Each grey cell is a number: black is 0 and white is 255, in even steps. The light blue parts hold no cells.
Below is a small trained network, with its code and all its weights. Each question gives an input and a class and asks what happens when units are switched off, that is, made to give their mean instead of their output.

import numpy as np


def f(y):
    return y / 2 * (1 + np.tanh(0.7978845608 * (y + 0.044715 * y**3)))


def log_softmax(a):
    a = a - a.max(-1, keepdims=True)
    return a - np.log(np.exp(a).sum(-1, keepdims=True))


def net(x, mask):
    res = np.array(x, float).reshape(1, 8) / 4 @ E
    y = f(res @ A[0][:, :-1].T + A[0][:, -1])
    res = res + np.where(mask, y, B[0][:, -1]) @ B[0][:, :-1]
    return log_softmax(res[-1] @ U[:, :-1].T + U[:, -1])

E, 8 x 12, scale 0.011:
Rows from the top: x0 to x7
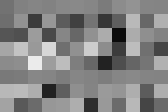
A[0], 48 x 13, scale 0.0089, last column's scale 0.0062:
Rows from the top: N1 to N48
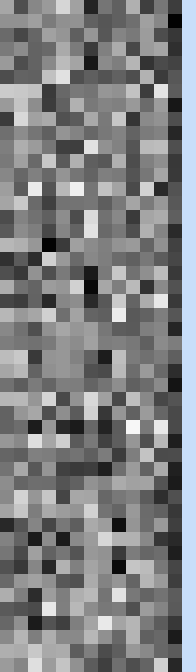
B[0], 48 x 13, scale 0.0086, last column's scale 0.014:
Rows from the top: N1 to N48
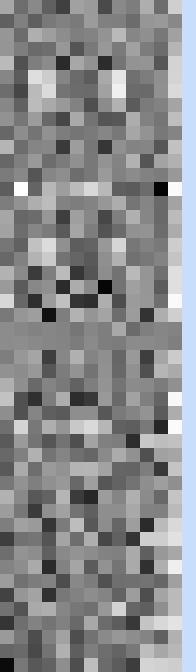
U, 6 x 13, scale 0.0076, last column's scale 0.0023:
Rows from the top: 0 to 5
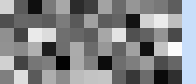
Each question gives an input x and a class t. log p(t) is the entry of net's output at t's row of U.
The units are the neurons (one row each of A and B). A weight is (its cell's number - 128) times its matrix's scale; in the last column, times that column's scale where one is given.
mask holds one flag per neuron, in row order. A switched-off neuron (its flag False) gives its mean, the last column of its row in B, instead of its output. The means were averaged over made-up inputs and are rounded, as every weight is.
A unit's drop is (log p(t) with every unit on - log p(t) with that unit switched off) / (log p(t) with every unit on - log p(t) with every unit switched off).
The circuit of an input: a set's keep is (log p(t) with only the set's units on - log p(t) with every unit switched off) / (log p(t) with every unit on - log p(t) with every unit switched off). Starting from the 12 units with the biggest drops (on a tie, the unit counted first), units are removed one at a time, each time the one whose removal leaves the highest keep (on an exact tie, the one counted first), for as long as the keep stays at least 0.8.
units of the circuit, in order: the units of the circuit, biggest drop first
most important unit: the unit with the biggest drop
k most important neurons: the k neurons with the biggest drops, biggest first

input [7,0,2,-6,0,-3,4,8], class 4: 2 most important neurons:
(N21, N5)
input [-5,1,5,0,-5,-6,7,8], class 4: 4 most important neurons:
(N21, N5, N6, N1)
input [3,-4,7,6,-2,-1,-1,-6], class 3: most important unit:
N41
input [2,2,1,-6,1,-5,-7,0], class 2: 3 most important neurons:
(N6, N19, N29)
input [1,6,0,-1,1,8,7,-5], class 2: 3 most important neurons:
(N7, N14, N18)
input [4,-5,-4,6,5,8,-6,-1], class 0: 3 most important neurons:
(N36, N29, N47)
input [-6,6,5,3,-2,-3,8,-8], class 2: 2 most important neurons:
(N7, N18)
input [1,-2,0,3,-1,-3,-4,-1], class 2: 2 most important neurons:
(N22, N20)
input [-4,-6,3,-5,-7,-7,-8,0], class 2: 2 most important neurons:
(N6, N19)
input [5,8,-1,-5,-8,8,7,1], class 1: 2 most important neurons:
(N45, N39)
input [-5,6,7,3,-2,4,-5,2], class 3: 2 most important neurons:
(N38, N41)
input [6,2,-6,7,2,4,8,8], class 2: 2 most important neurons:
(N7, N18)
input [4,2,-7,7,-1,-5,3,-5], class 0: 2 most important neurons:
(N29, N36)
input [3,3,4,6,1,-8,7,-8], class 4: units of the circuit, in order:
(N11)
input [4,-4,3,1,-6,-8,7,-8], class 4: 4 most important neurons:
(N11, N17, N16, N6)
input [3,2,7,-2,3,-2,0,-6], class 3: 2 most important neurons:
(N38, N41)
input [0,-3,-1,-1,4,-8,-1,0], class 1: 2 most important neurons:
(N31, N48)
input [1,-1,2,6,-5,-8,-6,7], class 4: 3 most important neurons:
(N5, N21, N22)
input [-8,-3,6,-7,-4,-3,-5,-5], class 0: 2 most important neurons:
(N22, N20)
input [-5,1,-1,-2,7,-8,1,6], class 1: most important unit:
N48
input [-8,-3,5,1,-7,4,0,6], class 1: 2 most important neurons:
(N39, N45)
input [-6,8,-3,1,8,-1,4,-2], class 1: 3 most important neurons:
(N48, N32, N14)
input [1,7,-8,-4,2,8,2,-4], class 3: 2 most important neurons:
(N26, N14)
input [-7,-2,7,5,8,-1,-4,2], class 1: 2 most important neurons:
(N32, N48)
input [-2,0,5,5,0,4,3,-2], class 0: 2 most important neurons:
(N29, N23)
